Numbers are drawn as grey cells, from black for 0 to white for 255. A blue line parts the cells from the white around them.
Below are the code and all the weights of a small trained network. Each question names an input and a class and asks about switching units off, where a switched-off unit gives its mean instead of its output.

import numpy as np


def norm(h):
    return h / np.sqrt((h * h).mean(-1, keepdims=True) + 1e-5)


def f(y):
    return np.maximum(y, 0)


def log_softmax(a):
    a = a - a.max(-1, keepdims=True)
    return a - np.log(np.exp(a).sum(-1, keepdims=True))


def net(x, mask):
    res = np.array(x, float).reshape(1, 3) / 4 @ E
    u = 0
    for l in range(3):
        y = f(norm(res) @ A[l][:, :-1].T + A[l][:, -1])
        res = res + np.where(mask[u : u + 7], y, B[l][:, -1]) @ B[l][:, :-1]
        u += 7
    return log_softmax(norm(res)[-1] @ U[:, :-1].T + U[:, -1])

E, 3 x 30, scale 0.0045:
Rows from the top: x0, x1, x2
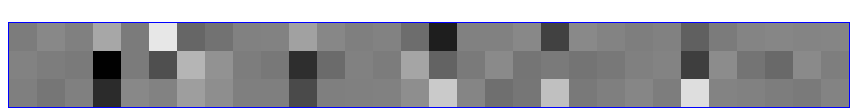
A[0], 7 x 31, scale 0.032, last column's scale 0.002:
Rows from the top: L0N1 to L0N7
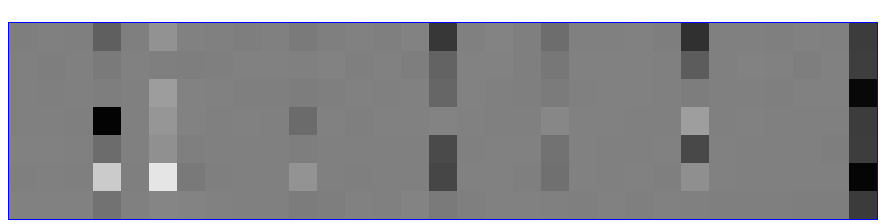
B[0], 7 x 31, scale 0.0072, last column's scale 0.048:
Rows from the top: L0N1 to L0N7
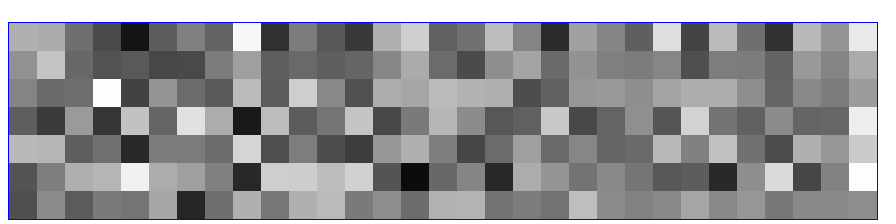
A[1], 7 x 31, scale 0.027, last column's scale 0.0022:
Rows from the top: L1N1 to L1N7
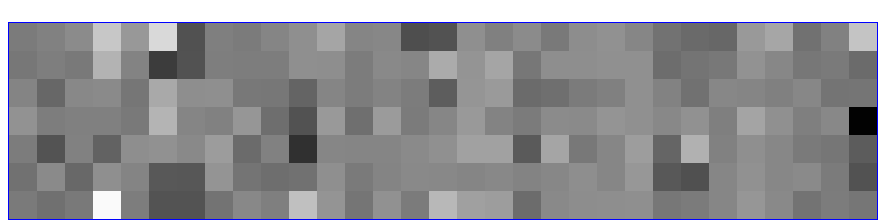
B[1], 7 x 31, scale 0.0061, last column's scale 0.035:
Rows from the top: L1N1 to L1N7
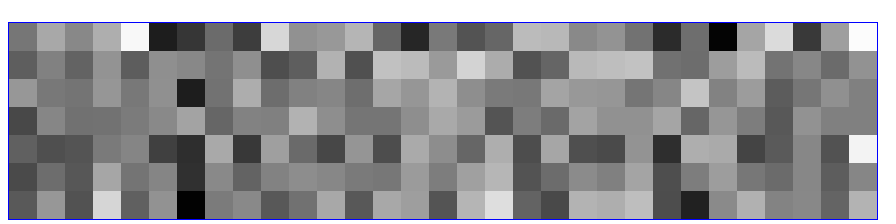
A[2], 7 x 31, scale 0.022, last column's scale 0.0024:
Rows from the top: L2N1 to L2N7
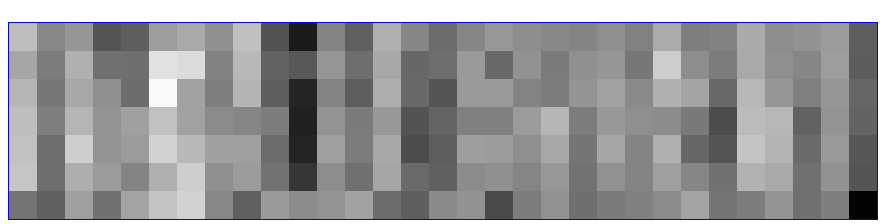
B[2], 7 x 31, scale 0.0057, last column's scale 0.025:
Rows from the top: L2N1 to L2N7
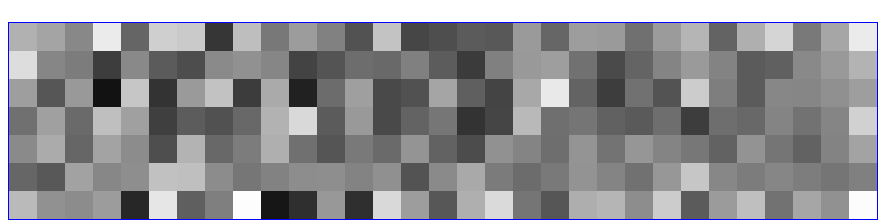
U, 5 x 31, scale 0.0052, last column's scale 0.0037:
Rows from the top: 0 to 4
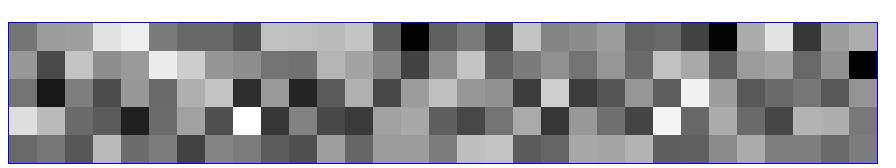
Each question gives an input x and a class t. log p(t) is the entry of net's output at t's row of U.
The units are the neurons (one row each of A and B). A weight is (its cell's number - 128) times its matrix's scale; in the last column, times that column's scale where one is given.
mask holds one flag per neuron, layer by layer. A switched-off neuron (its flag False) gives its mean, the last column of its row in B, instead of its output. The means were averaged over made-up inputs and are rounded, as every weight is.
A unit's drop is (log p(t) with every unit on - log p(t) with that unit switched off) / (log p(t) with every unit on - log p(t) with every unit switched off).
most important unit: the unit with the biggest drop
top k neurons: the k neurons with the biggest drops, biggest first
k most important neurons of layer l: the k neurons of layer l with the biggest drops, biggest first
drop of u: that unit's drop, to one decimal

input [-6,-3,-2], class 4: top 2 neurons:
L0N6, L0N1
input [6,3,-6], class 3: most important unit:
L0N1
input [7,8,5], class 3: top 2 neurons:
L0N1, L0N5
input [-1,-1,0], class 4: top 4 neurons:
L0N6, L0N1, L0N5, L0N4
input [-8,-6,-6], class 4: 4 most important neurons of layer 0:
L0N6, L0N1, L0N4, L0N5
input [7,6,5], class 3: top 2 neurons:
L0N1, L0N5
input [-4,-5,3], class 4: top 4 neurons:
L0N6, L0N1, L0N5, L0N4
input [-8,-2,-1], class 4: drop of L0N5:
1.0
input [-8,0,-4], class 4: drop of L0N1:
1.2
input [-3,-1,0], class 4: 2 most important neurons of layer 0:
L0N6, L0N1
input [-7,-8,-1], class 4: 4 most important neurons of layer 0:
L0N6, L0N1, L0N4, L0N5
